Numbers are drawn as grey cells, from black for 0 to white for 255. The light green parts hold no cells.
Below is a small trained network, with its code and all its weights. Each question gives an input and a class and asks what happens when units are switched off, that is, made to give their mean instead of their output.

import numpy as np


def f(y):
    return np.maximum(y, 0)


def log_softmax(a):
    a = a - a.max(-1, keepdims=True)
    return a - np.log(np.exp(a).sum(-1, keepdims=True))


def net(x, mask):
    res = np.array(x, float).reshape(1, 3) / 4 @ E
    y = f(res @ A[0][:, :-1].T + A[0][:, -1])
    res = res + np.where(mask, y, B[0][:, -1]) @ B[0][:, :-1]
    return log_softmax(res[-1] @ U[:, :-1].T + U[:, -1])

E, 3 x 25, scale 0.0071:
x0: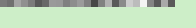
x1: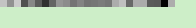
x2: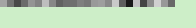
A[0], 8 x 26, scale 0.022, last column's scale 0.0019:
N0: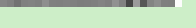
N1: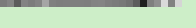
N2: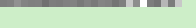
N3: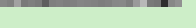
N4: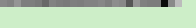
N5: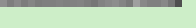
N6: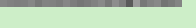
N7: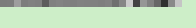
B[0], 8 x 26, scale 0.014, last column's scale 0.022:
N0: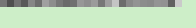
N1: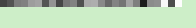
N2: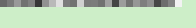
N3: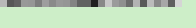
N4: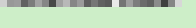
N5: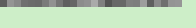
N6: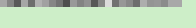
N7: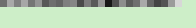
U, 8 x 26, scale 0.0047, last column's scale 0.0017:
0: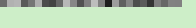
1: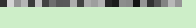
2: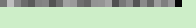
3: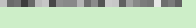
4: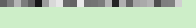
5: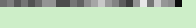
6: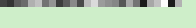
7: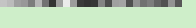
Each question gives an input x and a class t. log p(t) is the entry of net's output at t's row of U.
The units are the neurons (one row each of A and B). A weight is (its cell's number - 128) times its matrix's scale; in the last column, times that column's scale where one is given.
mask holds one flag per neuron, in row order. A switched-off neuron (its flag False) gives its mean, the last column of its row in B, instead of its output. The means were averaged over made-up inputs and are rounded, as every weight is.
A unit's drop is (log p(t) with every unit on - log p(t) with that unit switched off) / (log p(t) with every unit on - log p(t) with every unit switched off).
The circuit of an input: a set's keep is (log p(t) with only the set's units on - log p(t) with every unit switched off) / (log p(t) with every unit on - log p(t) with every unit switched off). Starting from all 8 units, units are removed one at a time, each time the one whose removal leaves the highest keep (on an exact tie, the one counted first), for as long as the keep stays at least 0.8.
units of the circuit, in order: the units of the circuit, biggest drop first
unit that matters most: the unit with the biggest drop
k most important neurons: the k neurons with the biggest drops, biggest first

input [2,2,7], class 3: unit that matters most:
N1
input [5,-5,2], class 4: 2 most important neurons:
[N2 N0]
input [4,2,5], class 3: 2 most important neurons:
[N1 N2]
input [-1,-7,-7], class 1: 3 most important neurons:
[N3 N0 N7]
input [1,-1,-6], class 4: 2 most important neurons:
[N2 N1]
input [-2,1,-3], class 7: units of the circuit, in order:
[N1 N2]
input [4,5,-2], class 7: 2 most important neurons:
[N7 N4]
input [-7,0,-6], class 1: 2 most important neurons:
[N3 N7]
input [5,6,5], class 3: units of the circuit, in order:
[N7 N4]
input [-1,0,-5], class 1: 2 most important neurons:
[N7 N4]
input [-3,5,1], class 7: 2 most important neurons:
[N1 N4]
